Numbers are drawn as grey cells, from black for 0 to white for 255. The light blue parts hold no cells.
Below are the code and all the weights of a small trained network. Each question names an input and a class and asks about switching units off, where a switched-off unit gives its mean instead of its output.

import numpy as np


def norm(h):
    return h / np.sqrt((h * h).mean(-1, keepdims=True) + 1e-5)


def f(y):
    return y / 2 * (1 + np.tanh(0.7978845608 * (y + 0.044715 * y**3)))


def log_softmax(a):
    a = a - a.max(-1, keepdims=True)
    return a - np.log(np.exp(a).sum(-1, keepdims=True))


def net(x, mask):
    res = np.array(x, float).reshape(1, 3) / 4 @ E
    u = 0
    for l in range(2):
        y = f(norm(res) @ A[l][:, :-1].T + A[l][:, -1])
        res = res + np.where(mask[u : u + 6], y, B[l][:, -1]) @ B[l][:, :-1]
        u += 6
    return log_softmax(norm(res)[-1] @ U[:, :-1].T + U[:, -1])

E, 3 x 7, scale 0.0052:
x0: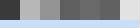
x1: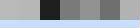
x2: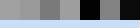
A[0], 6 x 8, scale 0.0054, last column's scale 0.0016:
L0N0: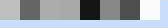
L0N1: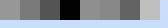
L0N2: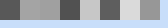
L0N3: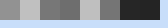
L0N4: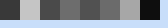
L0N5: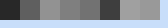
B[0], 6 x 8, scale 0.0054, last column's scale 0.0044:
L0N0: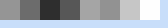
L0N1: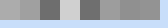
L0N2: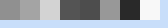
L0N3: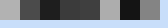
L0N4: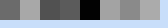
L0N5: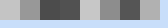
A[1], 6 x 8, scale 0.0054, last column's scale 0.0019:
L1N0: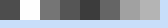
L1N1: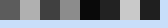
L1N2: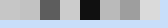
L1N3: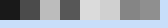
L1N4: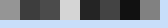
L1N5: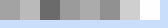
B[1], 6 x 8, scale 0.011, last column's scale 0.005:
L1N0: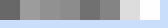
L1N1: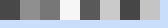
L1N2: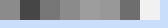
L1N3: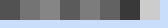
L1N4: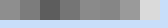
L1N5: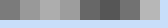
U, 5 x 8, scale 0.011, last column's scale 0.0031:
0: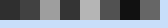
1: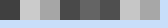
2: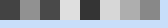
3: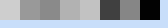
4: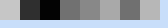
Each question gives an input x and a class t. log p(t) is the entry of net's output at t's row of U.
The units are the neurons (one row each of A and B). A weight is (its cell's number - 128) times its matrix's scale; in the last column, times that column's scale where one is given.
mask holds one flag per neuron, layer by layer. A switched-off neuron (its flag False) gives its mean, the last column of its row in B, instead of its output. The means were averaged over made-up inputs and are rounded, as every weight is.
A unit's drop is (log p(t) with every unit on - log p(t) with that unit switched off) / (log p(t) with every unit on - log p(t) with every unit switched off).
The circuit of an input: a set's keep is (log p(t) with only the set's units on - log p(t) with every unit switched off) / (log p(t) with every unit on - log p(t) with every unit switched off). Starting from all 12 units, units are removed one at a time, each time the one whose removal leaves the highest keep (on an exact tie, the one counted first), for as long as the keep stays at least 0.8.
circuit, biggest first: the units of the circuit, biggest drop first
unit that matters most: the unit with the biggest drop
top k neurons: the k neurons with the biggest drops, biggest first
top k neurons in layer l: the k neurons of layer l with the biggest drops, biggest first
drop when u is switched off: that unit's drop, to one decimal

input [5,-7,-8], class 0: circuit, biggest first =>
(L1N3)
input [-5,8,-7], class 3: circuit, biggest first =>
(L1N5; L0N0)
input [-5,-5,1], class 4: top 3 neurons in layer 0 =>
(L0N2; L0N3; L0N0)
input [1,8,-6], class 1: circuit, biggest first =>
(L0N2; L1N5)
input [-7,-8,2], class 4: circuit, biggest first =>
(L1N4; L0N0)
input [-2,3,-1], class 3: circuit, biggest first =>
(L1N5; L1N1)
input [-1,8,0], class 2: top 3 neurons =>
(L0N5; L1N1; L1N5)
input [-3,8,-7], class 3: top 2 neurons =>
(L1N0; L1N5)
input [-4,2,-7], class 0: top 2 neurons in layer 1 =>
(L1N3; L1N0)
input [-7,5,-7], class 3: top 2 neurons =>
(L1N5; L1N2)
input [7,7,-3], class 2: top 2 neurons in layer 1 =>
(L1N1; L1N3)
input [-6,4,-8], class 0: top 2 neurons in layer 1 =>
(L1N0; L1N3)
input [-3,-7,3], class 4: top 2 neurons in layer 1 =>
(L1N4; L1N5)
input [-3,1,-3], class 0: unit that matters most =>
L1N0
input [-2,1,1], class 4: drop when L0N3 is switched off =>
0.1
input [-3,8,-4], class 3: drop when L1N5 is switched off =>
0.4
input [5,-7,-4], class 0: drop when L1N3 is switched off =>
0.3
